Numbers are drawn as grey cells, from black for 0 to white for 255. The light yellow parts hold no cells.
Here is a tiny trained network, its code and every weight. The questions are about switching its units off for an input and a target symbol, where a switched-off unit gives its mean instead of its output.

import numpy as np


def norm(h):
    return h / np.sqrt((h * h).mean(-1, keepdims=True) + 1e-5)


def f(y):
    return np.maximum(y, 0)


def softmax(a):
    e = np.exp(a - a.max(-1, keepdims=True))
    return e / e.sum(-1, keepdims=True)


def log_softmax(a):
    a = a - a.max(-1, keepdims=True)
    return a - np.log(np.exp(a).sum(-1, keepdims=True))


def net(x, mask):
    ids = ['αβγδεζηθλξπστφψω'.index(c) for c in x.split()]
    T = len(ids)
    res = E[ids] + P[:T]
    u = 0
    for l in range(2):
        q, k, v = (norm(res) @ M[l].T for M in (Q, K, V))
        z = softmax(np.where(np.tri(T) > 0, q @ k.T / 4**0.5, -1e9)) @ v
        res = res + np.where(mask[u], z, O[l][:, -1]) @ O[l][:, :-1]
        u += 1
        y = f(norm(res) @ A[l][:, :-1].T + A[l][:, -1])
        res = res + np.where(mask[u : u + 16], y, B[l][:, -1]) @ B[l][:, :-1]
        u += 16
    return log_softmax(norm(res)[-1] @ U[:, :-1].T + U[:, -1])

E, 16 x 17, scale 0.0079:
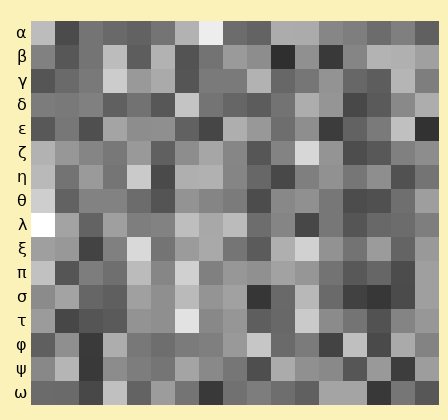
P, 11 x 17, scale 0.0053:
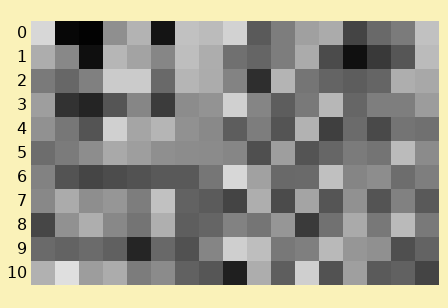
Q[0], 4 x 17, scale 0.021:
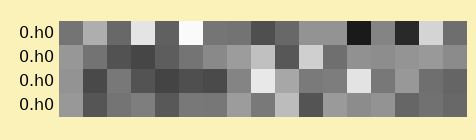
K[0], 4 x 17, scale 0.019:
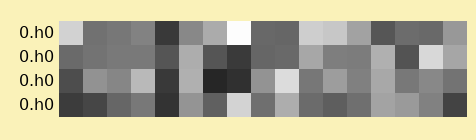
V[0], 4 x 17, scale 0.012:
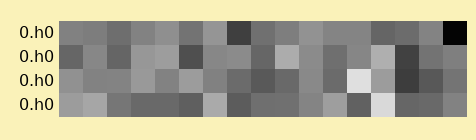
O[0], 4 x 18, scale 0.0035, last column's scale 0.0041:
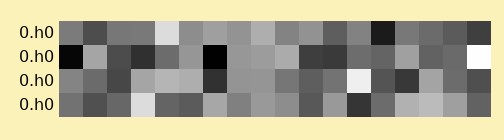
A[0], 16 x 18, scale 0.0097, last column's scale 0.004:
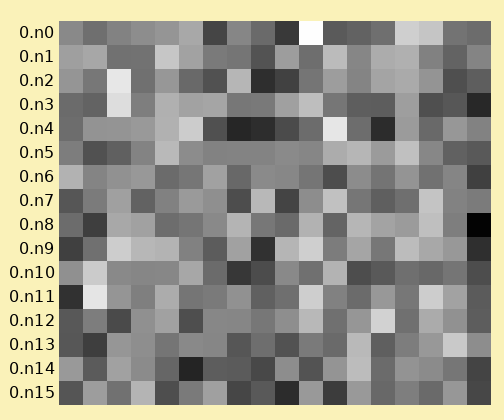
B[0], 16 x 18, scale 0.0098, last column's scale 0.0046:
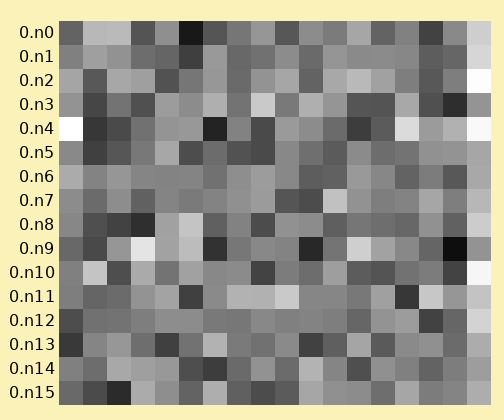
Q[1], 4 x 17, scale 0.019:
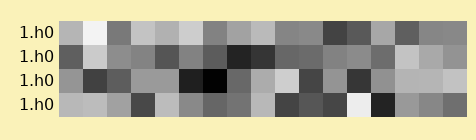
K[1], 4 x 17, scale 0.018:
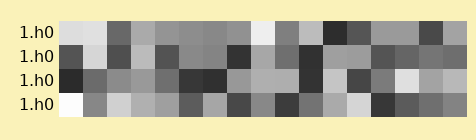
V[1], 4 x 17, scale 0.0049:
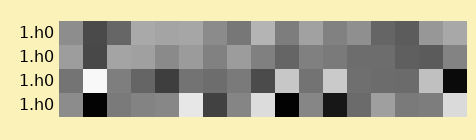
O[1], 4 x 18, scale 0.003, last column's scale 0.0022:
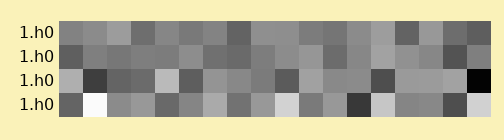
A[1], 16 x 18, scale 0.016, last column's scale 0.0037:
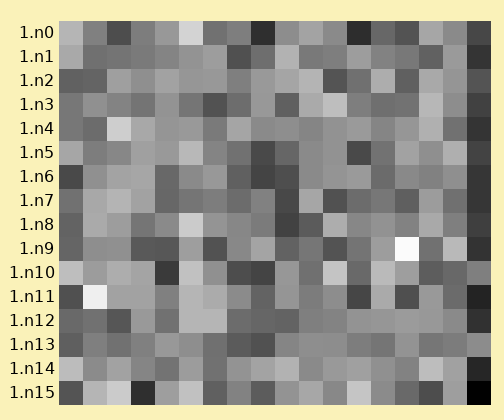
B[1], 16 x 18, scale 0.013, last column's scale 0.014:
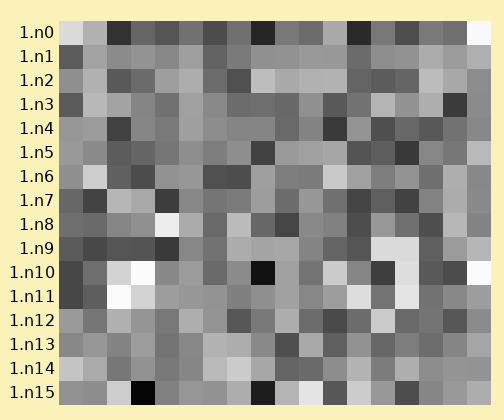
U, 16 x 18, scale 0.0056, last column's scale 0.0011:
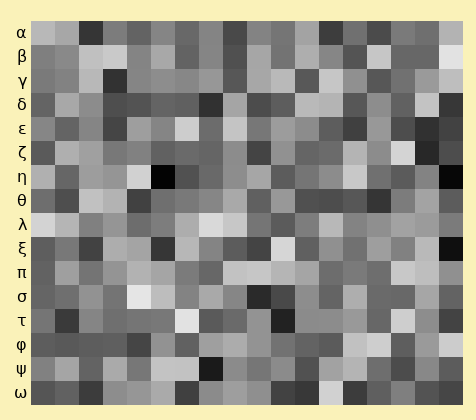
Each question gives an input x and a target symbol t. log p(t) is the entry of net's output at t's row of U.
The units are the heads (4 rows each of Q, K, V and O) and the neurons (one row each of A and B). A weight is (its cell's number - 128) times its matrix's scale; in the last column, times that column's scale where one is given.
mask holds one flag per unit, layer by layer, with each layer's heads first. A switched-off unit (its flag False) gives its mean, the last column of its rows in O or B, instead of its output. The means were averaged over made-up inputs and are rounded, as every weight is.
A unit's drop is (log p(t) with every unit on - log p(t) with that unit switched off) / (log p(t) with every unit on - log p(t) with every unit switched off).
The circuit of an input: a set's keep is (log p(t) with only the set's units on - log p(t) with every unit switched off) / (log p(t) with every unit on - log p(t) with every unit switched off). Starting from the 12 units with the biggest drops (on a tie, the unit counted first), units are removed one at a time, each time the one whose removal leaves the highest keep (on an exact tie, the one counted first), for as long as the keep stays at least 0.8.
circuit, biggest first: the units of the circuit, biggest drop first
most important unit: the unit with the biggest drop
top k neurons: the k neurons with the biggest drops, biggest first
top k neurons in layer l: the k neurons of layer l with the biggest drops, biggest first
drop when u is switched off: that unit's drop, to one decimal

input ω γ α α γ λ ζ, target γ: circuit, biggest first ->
[0.h0; 1.n15]
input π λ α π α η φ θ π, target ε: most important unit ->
0.n3
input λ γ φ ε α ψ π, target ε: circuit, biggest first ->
[0.h0; 0.n3]
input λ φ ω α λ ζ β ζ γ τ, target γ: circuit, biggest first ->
[0.h0; 1.n15]
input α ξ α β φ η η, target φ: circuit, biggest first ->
[0.h0; 1.n9]
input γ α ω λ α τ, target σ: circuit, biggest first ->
[1.n8; 0.n7; 1.n10]
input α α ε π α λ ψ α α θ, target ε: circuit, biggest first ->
[0.h0; 0.n3; 1.n10]
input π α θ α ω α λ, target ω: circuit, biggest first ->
[0.h0; 1.n0; 1.n10]
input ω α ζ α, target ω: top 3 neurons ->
[1.n0; 1.n10; 0.n4]
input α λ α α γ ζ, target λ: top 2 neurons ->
[0.n11; 1.n14]
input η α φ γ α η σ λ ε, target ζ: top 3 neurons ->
[1.n3; 0.n0; 1.n10]
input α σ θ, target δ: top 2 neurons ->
[1.n6; 0.n13]
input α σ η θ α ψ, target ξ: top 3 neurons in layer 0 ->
[0.n0; 0.n15; 0.n11]
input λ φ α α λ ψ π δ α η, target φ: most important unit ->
0.h0
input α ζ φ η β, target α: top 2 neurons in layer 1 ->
[1.n0; 1.n5]
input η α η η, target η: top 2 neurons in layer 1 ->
[1.n10; 1.n0]
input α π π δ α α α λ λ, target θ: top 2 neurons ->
[1.n7; 0.n6]
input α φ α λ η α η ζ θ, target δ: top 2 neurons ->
[1.n6; 0.n0]
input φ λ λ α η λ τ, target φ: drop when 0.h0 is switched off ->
1.0
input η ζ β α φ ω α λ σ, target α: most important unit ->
0.n4
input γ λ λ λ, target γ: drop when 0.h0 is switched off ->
1.3
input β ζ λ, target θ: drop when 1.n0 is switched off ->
0.1
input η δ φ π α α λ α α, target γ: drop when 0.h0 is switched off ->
0.0
